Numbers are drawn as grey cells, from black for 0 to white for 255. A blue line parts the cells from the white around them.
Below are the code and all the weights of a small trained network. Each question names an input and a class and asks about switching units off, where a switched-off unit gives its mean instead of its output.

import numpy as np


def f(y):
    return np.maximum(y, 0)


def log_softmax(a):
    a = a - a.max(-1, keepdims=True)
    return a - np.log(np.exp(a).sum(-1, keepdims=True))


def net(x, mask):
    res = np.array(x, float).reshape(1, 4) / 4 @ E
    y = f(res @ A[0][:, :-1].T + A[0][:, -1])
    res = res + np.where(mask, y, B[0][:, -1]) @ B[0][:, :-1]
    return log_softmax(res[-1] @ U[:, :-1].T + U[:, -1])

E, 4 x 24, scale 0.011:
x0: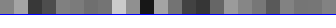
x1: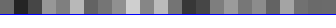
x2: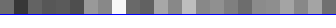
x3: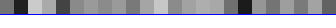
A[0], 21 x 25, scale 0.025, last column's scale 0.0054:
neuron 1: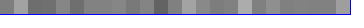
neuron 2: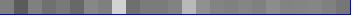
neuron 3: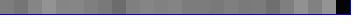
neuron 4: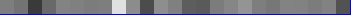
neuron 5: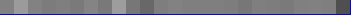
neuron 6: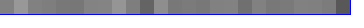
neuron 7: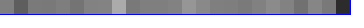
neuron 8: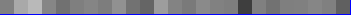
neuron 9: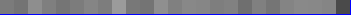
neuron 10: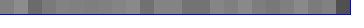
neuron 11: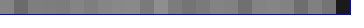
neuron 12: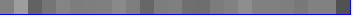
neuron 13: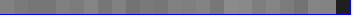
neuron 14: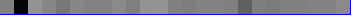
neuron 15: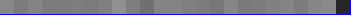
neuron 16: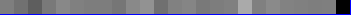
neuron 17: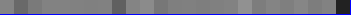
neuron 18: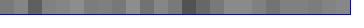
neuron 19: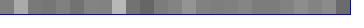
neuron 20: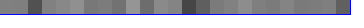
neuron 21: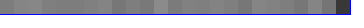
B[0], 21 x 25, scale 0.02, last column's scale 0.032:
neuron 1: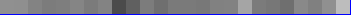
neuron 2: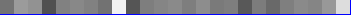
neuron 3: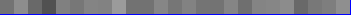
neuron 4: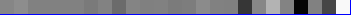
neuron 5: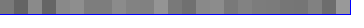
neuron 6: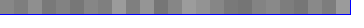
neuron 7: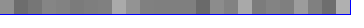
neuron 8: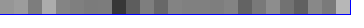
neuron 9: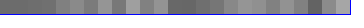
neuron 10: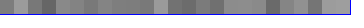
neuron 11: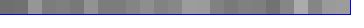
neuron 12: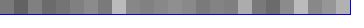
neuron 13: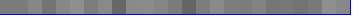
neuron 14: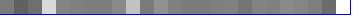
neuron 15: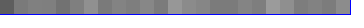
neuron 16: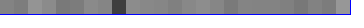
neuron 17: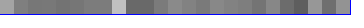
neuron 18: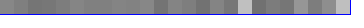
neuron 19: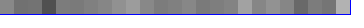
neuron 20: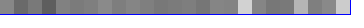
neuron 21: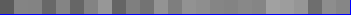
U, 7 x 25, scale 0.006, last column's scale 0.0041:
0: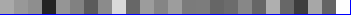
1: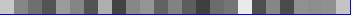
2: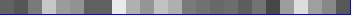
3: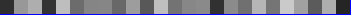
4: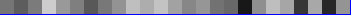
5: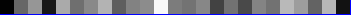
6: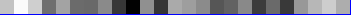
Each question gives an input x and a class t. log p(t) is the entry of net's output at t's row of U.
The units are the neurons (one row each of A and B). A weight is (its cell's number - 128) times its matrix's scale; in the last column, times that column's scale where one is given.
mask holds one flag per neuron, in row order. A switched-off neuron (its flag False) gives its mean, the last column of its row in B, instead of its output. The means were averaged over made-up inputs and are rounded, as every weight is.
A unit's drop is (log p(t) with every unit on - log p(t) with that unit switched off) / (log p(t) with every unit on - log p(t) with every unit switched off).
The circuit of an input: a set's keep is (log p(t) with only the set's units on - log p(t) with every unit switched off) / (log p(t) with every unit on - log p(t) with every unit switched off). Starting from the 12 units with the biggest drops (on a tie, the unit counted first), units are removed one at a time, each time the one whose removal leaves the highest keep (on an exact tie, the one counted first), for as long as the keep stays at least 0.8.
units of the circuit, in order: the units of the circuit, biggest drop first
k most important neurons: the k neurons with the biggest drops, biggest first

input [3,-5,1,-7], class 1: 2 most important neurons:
(neuron 1; neuron 2)
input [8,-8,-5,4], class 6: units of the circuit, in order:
(neuron 8)
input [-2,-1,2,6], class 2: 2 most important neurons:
(neuron 4; neuron 2)
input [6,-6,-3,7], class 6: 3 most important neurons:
(neuron 14; neuron 4; neuron 8)
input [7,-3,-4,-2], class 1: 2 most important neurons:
(neuron 2; neuron 20)
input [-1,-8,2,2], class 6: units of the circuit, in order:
(neuron 4; neuron 14)
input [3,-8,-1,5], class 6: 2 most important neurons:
(neuron 8; neuron 14)
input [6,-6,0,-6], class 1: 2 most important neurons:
(neuron 1; neuron 2)
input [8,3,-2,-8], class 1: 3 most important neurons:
(neuron 20; neuron 18; neuron 2)
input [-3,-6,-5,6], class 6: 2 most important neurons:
(neuron 4; neuron 14)
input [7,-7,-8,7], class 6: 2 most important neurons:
(neuron 14; neuron 4)
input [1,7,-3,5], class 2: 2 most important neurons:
(neuron 4; neuron 20)
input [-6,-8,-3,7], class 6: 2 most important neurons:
(neuron 4; neuron 8)
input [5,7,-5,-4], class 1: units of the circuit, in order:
(neuron 20)
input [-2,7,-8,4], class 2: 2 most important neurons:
(neuron 4; neuron 14)
